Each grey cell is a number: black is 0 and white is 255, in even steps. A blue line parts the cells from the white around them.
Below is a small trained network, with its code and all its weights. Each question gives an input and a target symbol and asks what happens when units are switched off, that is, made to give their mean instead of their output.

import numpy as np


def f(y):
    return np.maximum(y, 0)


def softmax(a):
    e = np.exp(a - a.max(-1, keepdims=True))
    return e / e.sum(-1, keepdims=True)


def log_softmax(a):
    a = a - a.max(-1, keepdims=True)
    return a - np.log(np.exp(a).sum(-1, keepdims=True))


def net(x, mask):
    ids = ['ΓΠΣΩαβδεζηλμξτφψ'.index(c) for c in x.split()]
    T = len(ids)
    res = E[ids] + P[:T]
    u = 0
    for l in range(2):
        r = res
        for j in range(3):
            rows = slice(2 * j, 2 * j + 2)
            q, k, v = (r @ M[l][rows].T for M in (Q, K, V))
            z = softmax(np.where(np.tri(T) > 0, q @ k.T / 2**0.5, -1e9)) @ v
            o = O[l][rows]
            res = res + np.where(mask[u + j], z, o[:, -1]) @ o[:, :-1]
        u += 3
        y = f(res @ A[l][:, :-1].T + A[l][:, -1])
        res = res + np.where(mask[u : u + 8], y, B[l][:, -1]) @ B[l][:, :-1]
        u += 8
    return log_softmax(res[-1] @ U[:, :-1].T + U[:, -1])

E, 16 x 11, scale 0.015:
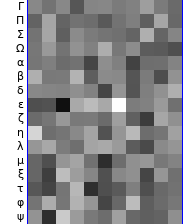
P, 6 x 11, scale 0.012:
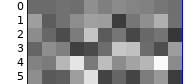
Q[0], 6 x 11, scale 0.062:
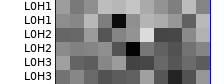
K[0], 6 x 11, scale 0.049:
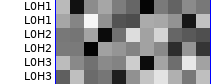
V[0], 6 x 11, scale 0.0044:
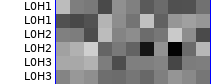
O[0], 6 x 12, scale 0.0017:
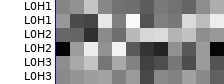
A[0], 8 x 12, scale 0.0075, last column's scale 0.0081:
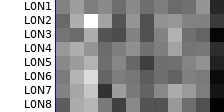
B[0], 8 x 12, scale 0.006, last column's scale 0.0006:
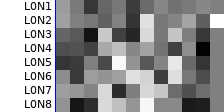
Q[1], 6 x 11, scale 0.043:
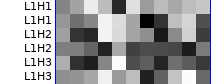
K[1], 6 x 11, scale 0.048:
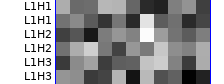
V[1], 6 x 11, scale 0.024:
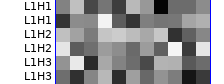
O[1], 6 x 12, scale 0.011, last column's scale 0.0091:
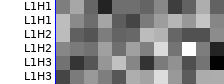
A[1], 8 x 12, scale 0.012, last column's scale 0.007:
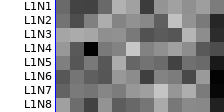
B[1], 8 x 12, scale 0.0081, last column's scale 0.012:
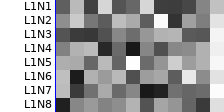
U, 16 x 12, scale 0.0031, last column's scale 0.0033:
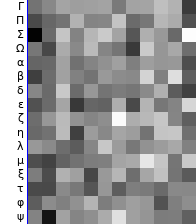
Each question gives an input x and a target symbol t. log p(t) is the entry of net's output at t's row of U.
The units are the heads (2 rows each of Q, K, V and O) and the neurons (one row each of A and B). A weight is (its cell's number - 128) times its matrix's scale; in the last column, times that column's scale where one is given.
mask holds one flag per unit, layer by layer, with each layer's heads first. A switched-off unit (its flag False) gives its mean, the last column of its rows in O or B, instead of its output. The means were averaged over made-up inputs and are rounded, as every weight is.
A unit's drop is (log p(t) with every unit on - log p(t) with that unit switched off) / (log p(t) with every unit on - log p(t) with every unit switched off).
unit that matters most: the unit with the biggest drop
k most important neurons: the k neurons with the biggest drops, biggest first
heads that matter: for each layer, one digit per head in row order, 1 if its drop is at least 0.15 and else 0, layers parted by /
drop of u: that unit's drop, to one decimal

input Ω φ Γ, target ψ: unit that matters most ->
L1N6
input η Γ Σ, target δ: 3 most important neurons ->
(L1N4; L1N7; L1N2)
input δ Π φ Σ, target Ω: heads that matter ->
000 / 011
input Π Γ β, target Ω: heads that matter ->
000 / 011
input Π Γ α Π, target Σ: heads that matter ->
000 / 100
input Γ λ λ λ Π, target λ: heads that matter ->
000 / 111
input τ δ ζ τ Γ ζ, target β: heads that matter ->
000 / 111
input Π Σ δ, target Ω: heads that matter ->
000 / 011
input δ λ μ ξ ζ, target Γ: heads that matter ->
000 / 111
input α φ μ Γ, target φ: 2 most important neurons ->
(L1N2; L1N1)
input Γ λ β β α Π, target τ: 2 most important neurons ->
(L1N7; L1N8)
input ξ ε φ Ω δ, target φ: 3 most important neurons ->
(L1N2; L1N1; L1N8)
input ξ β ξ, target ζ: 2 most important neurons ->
(L1N7; L1N2)
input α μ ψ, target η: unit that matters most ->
L1H1
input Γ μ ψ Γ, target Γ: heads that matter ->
000 / 110
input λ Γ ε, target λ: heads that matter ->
000 / 101
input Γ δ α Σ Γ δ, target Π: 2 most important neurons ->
(L1N1; L1N6)
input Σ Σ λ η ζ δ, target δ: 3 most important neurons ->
(L1N4; L1N7; L1N2)
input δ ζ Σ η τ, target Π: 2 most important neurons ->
(L1N1; L1N6)
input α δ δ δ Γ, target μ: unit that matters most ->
L1N3
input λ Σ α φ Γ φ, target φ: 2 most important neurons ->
(L1N2; L1N1)
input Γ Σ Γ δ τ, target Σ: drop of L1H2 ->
0.1
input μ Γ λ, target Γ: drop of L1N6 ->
0.0
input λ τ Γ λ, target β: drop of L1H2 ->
0.2
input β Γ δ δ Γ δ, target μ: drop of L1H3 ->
0.3
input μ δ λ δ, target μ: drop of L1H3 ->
0.5
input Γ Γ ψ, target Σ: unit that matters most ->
L1H1
